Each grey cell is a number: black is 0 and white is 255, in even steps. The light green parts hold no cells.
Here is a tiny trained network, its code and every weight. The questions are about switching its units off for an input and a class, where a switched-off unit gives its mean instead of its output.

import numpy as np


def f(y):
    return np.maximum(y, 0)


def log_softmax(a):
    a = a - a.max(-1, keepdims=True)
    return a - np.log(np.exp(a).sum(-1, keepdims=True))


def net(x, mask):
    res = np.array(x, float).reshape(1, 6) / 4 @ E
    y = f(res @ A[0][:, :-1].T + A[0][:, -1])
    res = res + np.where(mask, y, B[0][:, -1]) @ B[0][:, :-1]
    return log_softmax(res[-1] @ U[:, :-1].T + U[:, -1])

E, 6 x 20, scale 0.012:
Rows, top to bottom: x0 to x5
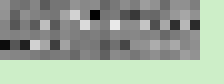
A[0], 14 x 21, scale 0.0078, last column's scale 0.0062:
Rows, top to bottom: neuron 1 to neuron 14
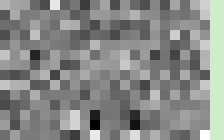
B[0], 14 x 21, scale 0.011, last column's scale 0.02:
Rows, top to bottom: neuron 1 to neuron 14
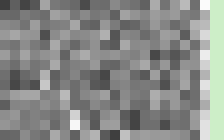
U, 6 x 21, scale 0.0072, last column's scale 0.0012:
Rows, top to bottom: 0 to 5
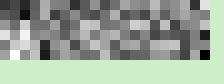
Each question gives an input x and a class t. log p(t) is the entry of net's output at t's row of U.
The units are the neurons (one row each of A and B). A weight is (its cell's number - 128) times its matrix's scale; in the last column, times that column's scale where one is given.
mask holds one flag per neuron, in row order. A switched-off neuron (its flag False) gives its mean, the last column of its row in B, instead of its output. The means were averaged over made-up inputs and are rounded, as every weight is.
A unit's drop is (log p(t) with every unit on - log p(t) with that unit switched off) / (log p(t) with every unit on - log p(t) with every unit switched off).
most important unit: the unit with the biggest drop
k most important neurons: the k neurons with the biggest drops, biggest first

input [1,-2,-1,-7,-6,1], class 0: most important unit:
neuron 1
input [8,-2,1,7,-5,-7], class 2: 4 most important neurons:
[neuron 6; neuron 8; neuron 7; neuron 11]
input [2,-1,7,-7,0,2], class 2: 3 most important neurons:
[neuron 1; neuron 9; neuron 6]
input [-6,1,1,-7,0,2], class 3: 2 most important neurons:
[neuron 1; neuron 9]
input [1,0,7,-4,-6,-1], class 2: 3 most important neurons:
[neuron 7; neuron 13; neuron 12]
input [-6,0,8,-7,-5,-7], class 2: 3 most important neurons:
[neuron 7; neuron 13; neuron 12]
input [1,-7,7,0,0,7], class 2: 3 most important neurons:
[neuron 1; neuron 9; neuron 7]
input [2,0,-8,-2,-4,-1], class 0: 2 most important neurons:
[neuron 13; neuron 12]
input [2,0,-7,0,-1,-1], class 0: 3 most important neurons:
[neuron 1; neuron 13; neuron 12]
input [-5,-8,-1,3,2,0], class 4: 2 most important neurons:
[neuron 1; neuron 9]
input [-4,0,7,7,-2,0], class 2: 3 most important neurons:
[neuron 13; neuron 12; neuron 7]
